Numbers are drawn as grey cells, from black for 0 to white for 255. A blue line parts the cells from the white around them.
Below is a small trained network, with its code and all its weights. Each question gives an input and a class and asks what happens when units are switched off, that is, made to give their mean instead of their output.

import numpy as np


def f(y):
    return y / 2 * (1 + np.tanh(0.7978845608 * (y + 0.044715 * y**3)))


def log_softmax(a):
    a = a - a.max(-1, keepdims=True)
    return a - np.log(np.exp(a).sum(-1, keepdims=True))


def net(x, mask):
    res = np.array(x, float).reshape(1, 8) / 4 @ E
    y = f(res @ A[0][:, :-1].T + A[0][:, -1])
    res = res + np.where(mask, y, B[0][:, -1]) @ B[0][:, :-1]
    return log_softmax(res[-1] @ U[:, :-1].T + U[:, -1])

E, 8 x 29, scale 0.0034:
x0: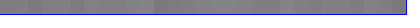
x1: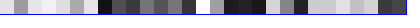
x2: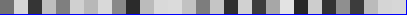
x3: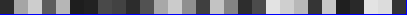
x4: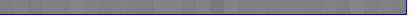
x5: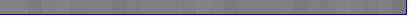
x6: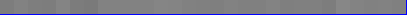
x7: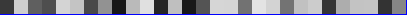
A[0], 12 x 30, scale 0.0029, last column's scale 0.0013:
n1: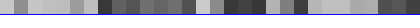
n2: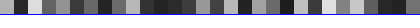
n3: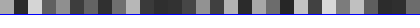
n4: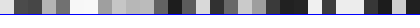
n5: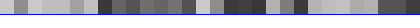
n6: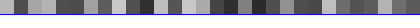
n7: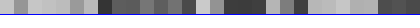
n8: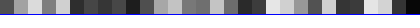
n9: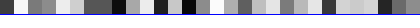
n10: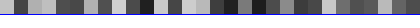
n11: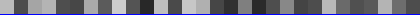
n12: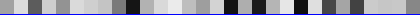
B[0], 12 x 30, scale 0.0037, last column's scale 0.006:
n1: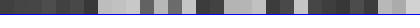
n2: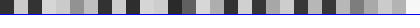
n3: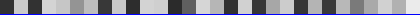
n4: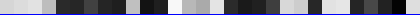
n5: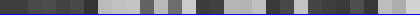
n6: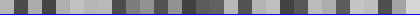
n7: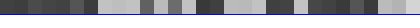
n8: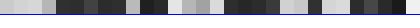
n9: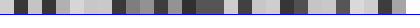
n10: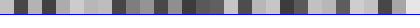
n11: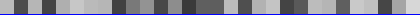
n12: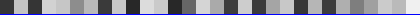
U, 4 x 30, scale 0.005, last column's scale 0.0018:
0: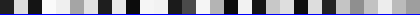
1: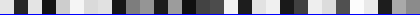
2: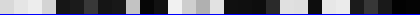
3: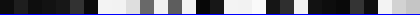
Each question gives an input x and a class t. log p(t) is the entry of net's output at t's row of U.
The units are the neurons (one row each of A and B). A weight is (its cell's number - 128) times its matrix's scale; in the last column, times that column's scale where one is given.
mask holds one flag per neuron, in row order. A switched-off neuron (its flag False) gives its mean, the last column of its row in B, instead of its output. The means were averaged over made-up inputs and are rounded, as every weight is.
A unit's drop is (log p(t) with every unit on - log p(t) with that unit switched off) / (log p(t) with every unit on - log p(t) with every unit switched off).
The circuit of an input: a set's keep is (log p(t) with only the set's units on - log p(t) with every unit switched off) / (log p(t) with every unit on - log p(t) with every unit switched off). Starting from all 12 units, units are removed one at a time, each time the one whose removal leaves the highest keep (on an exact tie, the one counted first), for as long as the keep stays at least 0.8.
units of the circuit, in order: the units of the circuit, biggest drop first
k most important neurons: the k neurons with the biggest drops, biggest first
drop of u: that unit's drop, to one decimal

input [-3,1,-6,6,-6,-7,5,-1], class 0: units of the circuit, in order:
n2
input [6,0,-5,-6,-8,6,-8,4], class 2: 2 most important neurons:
n4; n12
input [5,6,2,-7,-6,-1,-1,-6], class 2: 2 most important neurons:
n4; n9
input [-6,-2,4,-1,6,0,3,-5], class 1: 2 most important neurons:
n2; n3
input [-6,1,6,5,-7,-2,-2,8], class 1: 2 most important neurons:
n9; n2
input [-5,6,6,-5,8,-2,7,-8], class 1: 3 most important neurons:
n10; n11; n6
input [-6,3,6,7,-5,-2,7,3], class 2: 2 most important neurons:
n8; n2
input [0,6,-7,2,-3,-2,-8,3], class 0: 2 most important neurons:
n2; n3
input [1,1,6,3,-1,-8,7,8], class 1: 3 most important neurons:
n9; n2; n3
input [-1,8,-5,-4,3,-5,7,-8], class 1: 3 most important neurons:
n10; n11; n6
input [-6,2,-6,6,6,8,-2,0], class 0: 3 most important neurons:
n2; n3; n4
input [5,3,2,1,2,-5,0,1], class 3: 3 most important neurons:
n2; n3; n4
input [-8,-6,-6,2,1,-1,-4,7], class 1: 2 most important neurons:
n9; n12
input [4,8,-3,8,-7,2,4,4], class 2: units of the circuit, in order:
n8
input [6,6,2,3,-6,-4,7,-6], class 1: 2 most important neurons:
n10; n11
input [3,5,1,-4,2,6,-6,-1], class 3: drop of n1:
0.2
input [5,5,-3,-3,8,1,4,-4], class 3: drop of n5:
0.3
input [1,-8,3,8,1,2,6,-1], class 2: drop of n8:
0.5
